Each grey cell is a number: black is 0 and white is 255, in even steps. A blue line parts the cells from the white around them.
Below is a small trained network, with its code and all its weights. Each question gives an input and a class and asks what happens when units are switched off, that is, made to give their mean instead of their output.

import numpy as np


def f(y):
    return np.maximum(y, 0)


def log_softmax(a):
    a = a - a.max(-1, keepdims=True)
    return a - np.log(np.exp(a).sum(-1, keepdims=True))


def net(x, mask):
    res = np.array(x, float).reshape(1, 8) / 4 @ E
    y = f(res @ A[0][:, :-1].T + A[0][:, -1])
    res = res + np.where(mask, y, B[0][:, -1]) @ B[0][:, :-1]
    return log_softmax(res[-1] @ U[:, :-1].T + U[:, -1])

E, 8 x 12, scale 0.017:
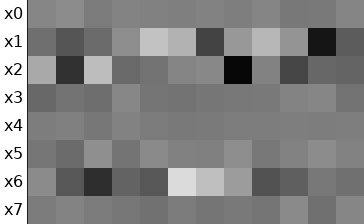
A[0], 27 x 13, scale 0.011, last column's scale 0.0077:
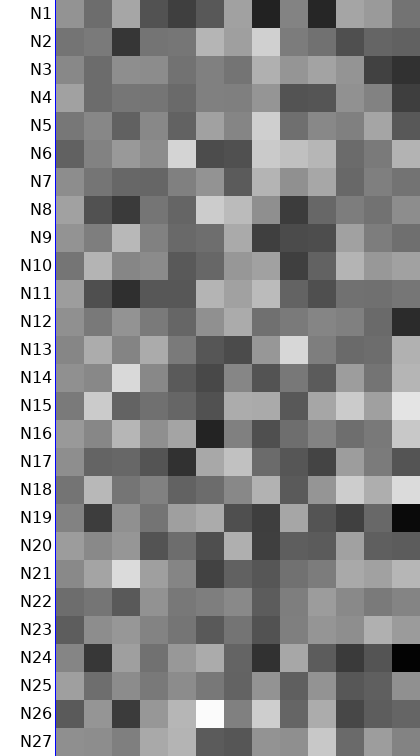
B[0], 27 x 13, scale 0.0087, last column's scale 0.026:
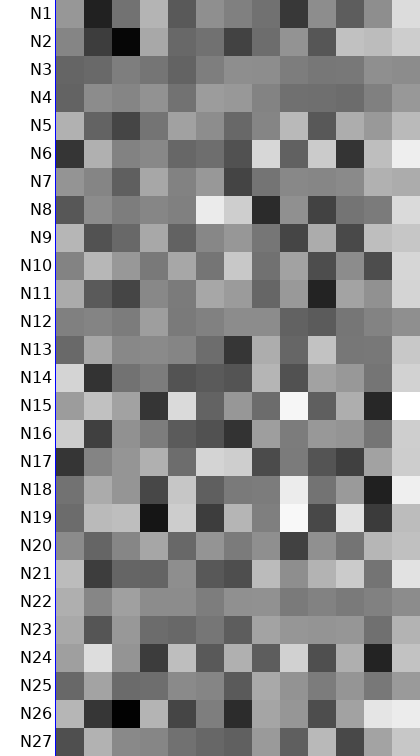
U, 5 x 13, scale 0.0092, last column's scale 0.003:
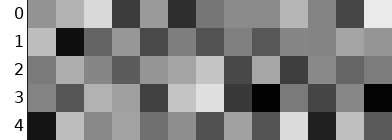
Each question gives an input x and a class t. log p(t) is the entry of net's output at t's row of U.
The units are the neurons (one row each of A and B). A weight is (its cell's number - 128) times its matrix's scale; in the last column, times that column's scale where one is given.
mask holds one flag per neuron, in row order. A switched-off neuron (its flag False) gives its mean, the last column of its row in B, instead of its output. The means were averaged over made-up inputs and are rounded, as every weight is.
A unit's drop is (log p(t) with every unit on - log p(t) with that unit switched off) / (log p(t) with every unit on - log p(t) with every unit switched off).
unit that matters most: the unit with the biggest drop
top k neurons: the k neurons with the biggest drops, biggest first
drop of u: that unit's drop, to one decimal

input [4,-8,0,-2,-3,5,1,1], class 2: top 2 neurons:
N15; N18
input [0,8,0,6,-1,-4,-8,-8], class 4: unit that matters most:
N6
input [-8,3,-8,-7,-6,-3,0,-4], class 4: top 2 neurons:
N6; N27
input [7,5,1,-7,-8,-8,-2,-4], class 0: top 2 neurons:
N19; N24
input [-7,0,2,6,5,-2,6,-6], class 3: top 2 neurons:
N15; N18
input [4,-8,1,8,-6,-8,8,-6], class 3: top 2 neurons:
N1; N17
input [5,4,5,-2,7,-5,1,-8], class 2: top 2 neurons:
N6; N21
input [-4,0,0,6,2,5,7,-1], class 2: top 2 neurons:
N8; N1
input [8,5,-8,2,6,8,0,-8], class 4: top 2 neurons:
N6; N27
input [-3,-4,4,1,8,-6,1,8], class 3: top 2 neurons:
N26; N17
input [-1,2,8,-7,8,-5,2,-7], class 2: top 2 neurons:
N19; N24
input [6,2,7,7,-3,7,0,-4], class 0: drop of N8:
0.1
